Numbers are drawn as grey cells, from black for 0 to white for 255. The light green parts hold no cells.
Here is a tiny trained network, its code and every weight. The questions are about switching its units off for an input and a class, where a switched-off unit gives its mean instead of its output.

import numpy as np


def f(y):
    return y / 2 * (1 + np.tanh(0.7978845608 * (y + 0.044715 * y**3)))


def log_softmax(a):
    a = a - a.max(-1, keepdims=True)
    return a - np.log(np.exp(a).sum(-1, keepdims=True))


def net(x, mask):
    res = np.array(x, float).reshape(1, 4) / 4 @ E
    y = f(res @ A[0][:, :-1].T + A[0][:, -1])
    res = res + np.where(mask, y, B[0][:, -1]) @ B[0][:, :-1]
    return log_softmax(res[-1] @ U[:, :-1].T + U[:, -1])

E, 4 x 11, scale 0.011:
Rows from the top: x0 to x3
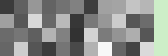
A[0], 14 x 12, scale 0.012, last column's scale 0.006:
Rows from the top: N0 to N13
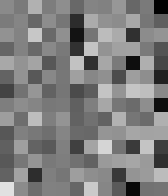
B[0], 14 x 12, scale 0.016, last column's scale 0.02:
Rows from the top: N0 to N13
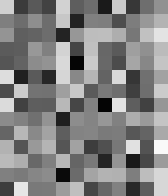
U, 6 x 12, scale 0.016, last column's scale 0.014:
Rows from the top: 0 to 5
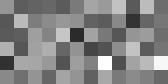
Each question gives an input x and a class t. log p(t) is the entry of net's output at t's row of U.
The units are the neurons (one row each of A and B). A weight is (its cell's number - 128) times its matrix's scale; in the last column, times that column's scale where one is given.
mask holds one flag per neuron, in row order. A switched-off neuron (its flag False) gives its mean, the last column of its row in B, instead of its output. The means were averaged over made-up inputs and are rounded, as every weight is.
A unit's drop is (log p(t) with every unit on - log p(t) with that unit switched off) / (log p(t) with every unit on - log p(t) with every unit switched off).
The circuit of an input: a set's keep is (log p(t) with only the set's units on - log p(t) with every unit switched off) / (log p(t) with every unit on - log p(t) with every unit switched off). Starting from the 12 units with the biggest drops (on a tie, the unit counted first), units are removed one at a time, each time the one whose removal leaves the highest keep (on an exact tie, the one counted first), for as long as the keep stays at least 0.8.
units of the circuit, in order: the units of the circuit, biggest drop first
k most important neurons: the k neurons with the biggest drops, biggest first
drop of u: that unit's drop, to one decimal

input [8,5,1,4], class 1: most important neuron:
[N6]
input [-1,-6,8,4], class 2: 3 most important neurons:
[N3; N1; N2]
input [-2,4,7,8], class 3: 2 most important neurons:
[N10; N4]
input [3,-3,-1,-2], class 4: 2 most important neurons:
[N10; N13]
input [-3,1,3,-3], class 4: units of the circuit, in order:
[N7; N5]
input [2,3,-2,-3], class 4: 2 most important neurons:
[N10; N5]
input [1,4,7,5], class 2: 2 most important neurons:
[N3; N1]
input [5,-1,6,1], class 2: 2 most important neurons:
[N13; N3]
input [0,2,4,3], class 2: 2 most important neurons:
[N3; N12]
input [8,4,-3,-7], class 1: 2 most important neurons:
[N10; N11]
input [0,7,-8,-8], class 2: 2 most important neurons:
[N4; N10]
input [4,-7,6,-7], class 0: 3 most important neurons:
[N10; N4; N5]
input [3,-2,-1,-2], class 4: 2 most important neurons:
[N10; N13]
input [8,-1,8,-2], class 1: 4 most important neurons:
[N6; N4; N11; N9]
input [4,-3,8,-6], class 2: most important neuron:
[N10]
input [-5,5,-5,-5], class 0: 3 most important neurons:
[N10; N8; N6]
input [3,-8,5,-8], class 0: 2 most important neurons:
[N10; N5]
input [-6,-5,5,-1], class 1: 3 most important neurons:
[N2; N13; N4]
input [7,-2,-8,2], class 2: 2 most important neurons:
[N4; N13]
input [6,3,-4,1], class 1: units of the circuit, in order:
[N6]
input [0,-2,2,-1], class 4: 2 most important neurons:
[N10; N4]
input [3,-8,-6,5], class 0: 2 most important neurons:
[N5; N12]
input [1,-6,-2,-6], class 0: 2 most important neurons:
[N10; N13]
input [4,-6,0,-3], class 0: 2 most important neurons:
[N10; N5]
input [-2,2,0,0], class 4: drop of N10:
0.4
